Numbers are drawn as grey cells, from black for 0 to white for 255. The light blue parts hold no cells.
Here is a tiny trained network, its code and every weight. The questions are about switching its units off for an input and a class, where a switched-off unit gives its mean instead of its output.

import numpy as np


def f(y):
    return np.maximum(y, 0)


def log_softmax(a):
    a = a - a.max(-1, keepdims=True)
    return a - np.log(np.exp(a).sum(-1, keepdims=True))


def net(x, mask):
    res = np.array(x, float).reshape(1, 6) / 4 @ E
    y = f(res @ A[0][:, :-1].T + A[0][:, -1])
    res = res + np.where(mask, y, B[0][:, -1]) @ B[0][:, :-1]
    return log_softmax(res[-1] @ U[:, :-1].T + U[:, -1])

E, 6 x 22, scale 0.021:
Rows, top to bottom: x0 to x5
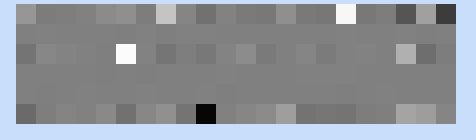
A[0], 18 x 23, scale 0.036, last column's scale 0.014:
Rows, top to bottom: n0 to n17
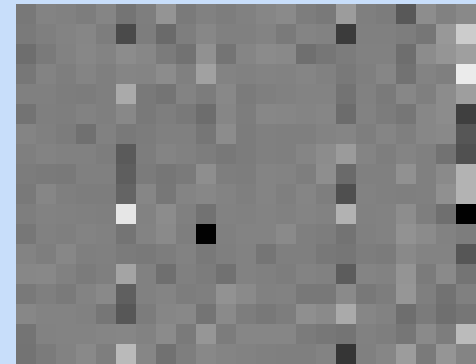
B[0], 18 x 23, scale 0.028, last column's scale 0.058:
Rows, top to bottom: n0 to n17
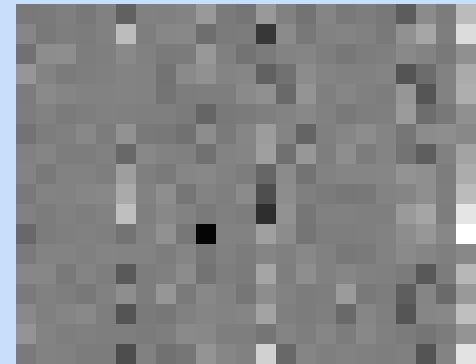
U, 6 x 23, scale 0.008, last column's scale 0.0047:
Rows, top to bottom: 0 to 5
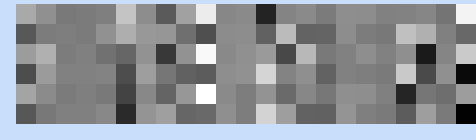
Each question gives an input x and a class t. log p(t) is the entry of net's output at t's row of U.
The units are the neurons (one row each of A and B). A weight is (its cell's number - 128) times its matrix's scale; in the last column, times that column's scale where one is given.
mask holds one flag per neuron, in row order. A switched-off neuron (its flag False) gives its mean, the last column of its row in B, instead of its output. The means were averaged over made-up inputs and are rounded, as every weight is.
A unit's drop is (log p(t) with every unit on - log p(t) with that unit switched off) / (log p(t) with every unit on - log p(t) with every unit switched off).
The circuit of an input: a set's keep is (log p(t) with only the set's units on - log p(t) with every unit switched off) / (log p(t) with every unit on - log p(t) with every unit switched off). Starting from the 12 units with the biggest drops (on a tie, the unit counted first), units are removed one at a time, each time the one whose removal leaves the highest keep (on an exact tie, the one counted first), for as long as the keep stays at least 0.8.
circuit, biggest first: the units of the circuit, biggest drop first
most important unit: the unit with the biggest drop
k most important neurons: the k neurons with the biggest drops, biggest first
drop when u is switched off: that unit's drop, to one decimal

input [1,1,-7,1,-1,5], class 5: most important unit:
n10
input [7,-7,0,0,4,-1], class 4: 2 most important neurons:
n11, n1
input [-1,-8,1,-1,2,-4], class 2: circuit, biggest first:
n11, n10
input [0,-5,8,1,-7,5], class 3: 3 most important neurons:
n17, n1, n13
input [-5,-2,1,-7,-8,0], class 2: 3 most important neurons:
n11, n17, n10
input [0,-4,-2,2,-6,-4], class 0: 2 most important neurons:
n11, n17
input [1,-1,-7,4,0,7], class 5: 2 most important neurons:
n10, n15
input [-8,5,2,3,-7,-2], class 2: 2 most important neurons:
n17, n11
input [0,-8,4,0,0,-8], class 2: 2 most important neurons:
n1, n11
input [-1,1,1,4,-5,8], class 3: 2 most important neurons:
n10, n1
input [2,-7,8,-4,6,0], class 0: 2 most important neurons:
n10, n11
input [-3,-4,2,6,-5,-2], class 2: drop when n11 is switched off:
0.7
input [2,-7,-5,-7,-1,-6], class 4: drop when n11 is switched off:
0.4
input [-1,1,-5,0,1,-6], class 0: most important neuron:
n11
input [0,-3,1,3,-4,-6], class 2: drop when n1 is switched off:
0.5
